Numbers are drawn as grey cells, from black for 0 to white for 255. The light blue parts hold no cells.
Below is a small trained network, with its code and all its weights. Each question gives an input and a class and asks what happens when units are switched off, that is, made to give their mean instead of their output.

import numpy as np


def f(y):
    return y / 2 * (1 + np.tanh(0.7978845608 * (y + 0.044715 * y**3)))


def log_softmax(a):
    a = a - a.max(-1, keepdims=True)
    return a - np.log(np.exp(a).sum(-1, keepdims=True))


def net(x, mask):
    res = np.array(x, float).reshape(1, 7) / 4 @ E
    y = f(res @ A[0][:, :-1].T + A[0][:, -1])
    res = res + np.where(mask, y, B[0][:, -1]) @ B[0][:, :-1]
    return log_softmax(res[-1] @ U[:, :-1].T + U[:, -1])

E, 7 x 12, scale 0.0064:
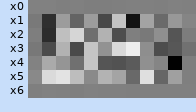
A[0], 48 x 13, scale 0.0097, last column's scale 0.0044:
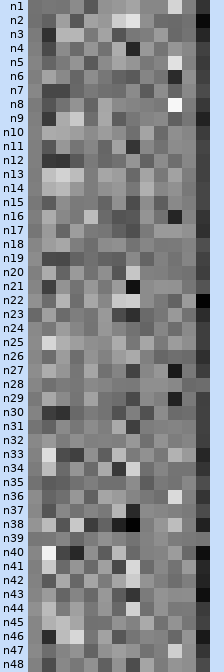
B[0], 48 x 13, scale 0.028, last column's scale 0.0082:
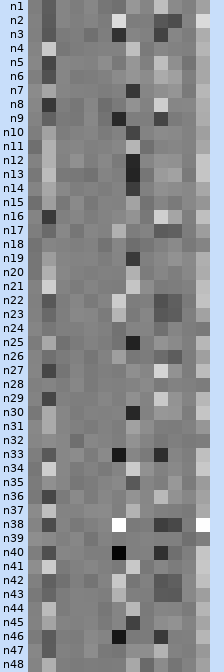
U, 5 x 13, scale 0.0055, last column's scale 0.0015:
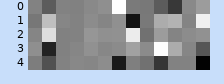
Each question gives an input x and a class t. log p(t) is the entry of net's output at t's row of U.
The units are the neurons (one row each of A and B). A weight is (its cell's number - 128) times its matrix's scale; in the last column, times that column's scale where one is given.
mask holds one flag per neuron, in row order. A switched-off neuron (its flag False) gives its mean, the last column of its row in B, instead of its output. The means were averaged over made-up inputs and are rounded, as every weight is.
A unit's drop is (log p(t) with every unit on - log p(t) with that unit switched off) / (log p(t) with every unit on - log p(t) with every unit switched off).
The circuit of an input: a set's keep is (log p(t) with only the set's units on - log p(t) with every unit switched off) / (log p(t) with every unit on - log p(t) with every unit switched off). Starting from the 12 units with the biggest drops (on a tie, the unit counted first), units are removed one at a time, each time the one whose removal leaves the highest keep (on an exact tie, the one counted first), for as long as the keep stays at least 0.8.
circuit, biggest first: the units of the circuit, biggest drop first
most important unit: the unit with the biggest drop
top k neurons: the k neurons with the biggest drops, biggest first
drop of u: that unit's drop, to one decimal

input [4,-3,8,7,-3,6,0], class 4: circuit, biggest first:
n46
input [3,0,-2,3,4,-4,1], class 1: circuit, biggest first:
n38; n12
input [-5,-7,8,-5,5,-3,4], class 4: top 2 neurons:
n46; n9
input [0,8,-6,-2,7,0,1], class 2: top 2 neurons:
n21; n4
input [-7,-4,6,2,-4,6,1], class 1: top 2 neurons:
n13; n40
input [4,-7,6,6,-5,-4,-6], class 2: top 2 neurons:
n38; n34
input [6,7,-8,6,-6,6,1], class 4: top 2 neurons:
n33; n40
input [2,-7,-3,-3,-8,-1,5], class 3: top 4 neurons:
n8; n5; n36; n1
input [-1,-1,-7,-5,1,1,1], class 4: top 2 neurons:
n40; n33
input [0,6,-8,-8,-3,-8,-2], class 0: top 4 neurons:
n38; n23; n43; n17
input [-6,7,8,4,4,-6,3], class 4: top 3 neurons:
n46; n3; n9
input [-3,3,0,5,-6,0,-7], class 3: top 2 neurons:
n38; n8
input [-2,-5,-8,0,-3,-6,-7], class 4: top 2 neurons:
n40; n33
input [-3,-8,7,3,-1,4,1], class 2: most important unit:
n34
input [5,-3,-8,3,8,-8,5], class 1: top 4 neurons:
n12; n30; n7; n19
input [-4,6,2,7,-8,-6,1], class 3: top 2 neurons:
n8; n38
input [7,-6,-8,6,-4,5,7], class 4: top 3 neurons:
n33; n40; n38
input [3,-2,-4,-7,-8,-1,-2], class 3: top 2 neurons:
n8; n5
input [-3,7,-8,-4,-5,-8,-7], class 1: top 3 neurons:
n12; n30; n19
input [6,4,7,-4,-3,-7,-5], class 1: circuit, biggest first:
n30
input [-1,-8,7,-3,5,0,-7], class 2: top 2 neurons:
n34; n41
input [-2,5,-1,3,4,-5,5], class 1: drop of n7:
0.2
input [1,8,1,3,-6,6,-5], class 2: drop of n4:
0.1
